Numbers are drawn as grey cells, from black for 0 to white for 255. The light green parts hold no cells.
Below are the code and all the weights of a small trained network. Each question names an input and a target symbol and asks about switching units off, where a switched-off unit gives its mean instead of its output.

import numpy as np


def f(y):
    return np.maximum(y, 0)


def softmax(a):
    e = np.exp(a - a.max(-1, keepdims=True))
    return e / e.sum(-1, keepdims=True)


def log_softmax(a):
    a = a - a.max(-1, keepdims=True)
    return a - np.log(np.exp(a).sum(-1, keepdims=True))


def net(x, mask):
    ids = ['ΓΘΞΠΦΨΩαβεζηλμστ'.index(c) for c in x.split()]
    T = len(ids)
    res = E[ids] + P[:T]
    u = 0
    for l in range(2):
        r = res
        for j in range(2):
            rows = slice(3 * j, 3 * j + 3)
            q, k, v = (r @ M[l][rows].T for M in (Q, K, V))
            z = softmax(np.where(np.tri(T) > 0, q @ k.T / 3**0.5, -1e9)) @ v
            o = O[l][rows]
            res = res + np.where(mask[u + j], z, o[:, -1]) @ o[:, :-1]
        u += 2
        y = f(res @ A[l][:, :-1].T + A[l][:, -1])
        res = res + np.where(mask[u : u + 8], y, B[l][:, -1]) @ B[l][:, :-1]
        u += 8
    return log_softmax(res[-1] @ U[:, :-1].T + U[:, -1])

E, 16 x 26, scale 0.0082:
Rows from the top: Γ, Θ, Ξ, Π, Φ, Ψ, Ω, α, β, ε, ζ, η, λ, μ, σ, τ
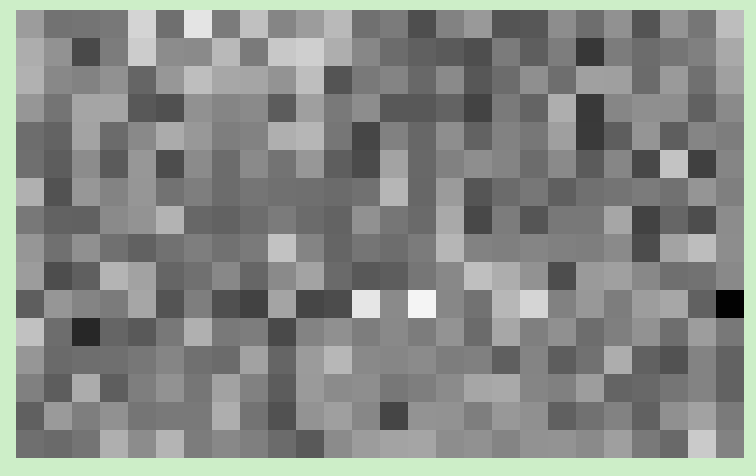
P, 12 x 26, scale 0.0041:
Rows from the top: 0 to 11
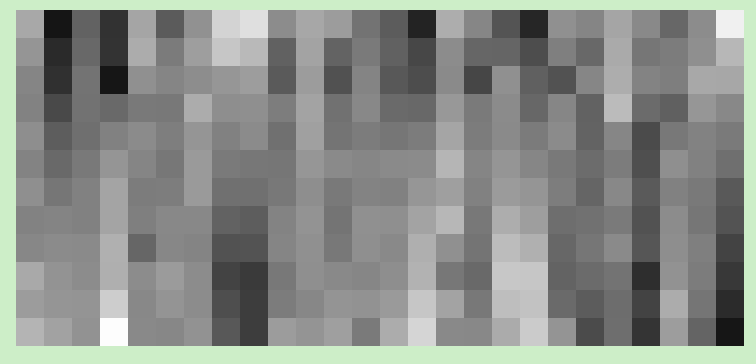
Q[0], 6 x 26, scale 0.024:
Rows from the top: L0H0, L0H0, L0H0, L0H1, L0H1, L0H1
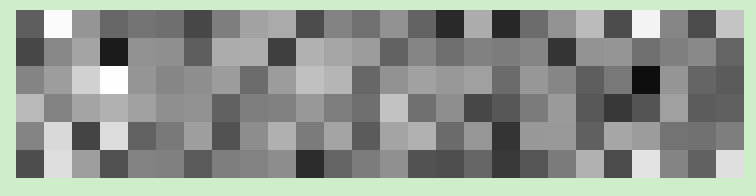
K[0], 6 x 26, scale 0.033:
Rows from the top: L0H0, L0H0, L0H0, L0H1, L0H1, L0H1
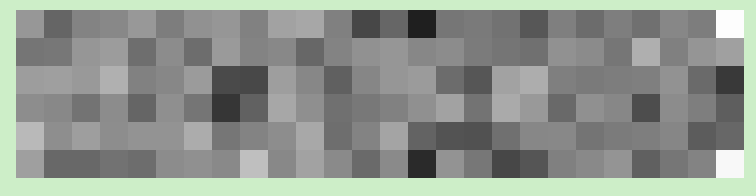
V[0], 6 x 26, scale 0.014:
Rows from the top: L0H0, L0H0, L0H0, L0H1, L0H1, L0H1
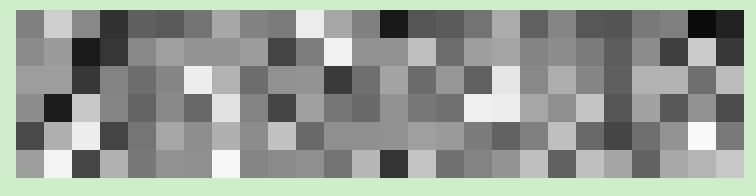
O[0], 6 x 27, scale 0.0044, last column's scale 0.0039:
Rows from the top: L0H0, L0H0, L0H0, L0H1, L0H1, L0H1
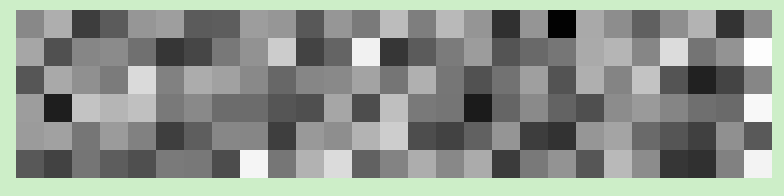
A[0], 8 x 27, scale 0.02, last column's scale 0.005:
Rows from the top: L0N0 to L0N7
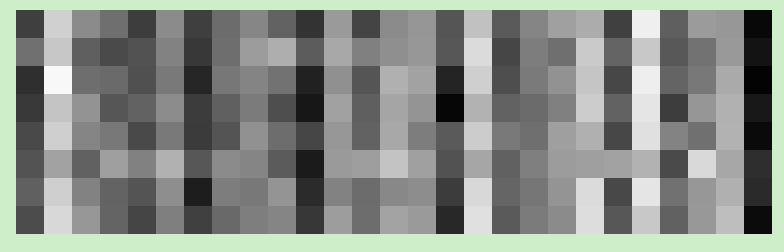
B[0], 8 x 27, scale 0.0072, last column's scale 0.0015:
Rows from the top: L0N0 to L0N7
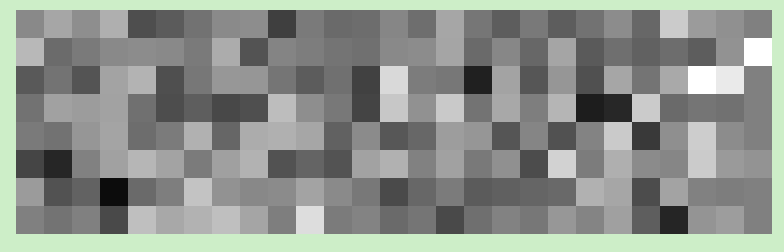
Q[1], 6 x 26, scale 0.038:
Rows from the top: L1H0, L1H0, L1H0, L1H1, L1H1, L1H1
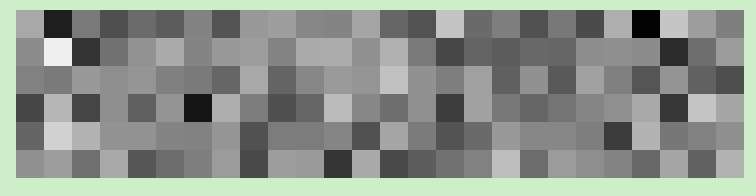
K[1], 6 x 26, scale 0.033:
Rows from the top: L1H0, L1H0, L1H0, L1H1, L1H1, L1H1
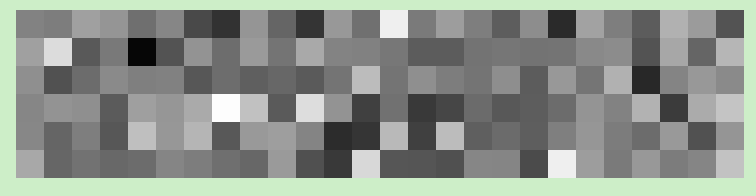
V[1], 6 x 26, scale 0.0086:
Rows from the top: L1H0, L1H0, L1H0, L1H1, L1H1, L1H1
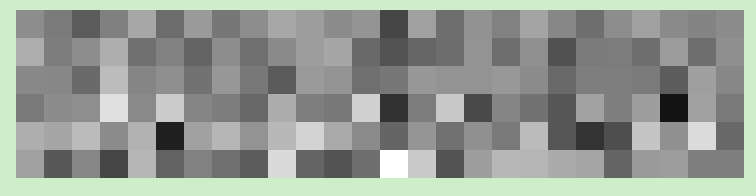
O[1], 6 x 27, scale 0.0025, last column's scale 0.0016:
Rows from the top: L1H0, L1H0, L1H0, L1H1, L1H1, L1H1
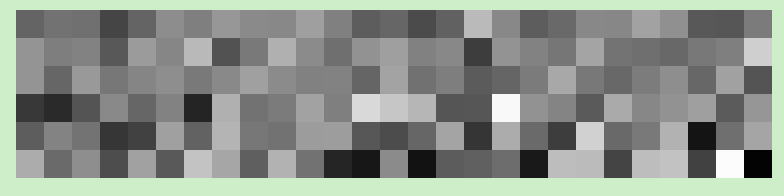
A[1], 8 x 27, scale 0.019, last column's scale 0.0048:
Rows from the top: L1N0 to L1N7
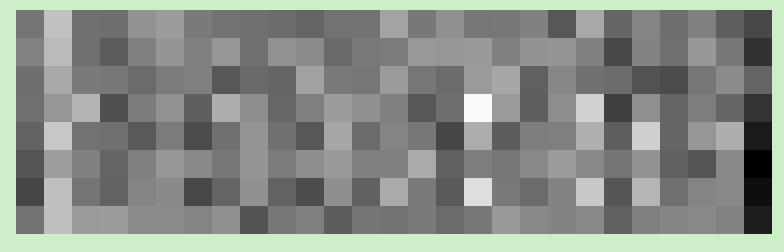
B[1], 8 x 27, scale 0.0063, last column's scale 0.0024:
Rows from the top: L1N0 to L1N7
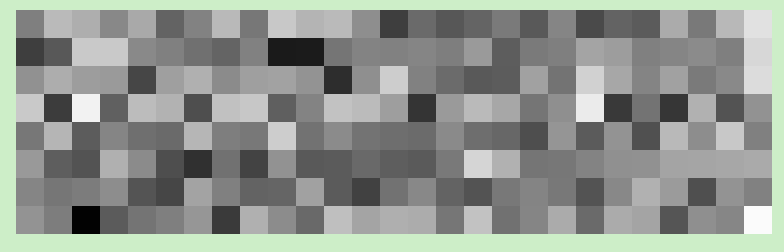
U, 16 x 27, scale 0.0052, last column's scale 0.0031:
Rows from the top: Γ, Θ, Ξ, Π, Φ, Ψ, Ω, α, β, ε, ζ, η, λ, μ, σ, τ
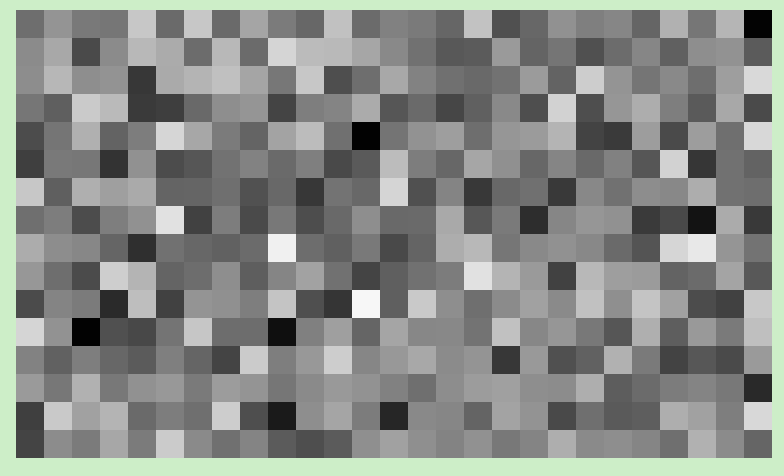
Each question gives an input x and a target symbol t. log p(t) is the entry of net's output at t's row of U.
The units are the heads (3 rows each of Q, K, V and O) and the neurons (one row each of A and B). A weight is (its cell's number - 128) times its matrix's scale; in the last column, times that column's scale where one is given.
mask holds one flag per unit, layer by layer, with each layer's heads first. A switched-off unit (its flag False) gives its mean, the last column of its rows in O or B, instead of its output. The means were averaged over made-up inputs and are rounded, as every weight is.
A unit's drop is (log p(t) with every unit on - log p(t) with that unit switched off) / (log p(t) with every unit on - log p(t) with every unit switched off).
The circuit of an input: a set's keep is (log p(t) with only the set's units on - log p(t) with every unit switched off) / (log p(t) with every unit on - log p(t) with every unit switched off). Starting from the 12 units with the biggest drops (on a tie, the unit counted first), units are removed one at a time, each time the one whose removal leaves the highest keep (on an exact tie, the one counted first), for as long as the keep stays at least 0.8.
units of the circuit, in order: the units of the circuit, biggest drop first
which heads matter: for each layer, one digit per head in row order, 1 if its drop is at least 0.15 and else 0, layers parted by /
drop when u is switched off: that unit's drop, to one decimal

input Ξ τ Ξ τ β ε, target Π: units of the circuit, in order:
(L0H0)
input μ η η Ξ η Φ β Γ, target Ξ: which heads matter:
11 / 00
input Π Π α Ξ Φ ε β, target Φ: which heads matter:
11 / 00
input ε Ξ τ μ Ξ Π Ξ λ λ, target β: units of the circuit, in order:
(L0H0; L0H1)
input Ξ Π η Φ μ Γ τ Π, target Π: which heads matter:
10 / 00
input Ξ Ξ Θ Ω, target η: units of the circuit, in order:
(L0H1; L1N7; L0H0)
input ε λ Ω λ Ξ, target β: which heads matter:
11 / 00
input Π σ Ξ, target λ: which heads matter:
01 / 01
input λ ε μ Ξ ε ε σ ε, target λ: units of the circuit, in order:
(L0H1; L1H1)
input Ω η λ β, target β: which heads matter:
10 / 00
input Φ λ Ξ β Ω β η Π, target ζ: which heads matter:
10 / 00
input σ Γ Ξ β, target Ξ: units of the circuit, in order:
(L0H0; L1N2; L0H1)
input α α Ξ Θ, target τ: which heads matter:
11 / 00
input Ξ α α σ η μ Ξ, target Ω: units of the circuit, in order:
(L0H1)
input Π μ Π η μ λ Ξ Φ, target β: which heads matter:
10 / 00
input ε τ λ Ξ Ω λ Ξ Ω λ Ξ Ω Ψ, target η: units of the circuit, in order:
(L1N7; L0H1; L0H0)
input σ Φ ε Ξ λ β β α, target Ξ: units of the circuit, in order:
(L1N2; L0H0; L0H1)
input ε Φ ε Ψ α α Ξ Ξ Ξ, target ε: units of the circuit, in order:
(L1N5; L0H0; L0H1)
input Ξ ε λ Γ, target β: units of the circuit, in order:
(L0H0; L0H1)
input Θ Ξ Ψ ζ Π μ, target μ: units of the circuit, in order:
(L1N3; L1H0; L0H1)
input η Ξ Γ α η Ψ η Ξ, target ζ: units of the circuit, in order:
(L0H0)
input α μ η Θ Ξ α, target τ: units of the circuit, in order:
(L0H1; L1N1; L0H0; L1N7)
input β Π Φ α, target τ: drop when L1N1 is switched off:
0.4
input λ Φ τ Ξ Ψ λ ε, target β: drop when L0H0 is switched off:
0.8
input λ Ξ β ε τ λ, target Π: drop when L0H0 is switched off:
0.9
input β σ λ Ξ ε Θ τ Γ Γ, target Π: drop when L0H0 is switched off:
0.7
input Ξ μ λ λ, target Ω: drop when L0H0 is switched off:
0.1
